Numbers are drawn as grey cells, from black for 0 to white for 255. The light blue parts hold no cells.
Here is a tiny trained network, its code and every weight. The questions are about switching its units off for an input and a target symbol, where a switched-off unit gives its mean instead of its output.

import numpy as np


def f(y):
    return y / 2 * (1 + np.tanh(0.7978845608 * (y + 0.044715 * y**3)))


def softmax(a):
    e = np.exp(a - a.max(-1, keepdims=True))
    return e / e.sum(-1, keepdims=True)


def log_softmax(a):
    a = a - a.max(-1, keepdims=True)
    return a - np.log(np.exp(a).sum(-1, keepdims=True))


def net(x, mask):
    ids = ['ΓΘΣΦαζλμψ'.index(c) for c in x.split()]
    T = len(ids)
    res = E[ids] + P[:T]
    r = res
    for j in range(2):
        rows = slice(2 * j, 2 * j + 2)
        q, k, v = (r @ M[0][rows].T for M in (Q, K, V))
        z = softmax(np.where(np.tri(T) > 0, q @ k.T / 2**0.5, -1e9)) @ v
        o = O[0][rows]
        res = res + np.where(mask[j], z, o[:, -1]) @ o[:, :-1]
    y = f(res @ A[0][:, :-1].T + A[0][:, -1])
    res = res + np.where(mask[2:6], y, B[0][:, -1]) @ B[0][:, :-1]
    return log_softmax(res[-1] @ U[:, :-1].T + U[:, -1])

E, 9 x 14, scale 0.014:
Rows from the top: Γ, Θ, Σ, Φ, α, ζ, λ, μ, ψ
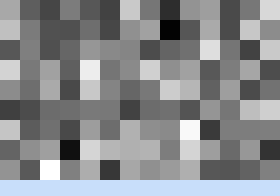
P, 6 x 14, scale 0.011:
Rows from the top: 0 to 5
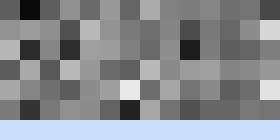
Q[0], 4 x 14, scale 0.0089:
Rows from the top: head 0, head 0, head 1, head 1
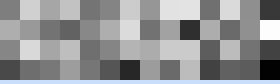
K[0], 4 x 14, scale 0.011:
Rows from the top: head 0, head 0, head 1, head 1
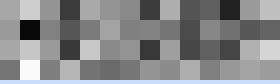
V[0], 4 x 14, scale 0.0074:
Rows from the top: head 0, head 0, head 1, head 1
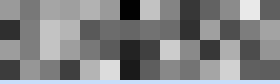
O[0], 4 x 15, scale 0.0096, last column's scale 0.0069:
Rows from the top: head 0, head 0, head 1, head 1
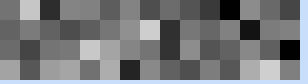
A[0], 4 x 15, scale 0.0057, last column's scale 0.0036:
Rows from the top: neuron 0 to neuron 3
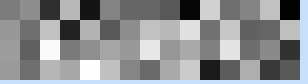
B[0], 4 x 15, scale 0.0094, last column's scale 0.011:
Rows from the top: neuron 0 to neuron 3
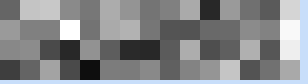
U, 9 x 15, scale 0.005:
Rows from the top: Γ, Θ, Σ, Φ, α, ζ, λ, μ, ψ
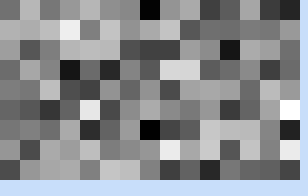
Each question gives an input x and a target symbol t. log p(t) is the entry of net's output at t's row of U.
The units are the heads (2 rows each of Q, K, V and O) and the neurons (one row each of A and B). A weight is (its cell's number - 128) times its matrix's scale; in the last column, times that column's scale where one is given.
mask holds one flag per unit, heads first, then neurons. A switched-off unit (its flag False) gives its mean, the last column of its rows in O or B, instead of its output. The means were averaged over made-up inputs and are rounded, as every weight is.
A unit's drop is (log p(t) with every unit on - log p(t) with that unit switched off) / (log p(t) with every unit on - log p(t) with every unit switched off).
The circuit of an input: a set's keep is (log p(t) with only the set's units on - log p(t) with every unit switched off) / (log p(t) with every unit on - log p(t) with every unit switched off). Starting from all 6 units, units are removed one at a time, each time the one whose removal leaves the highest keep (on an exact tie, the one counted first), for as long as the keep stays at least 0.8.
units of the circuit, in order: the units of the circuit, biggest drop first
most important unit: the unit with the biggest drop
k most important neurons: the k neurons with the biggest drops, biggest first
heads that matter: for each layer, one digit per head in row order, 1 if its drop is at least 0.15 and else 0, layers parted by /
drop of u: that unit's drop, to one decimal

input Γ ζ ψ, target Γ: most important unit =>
neuron 2
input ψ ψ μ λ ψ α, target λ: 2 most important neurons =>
(neuron 3; neuron 1)
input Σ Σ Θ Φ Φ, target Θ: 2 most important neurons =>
(neuron 2; neuron 1)
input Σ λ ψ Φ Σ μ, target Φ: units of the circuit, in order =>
(head 0; neuron 1; neuron 3)
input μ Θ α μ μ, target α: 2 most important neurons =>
(neuron 3; neuron 1)
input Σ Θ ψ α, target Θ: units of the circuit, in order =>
(neuron 2; neuron 1; head 1; head 0)
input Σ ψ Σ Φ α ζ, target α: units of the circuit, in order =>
(head 0; neuron 1)
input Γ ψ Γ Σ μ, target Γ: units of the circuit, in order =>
(neuron 2; neuron 1; head 1; head 0)
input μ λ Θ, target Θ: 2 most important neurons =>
(neuron 2; neuron 0)
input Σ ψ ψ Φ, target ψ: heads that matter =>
01
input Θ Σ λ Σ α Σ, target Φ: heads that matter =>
11
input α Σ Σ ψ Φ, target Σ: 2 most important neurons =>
(neuron 2; neuron 1)
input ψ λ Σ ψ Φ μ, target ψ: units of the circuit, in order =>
(head 1; neuron 1)
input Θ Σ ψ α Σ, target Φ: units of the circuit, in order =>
(head 0; head 1)
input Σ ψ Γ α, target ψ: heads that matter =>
01
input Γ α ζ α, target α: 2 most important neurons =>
(neuron 3; neuron 1)
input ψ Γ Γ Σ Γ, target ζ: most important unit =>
head 1
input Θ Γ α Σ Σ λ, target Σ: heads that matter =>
10
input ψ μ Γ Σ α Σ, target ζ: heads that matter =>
01
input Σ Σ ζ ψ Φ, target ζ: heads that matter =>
10
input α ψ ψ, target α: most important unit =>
neuron 3
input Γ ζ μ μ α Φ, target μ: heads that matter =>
11
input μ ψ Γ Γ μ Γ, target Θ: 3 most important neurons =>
(neuron 2; neuron 0; neuron 3)
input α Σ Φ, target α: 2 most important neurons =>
(neuron 3; neuron 1)
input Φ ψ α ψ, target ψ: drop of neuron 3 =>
0.2
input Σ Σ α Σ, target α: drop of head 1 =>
0.4
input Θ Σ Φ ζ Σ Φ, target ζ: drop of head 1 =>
0.0
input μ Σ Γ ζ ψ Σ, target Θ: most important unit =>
head 1
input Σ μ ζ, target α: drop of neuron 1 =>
0.3
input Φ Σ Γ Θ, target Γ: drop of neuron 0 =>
0.2
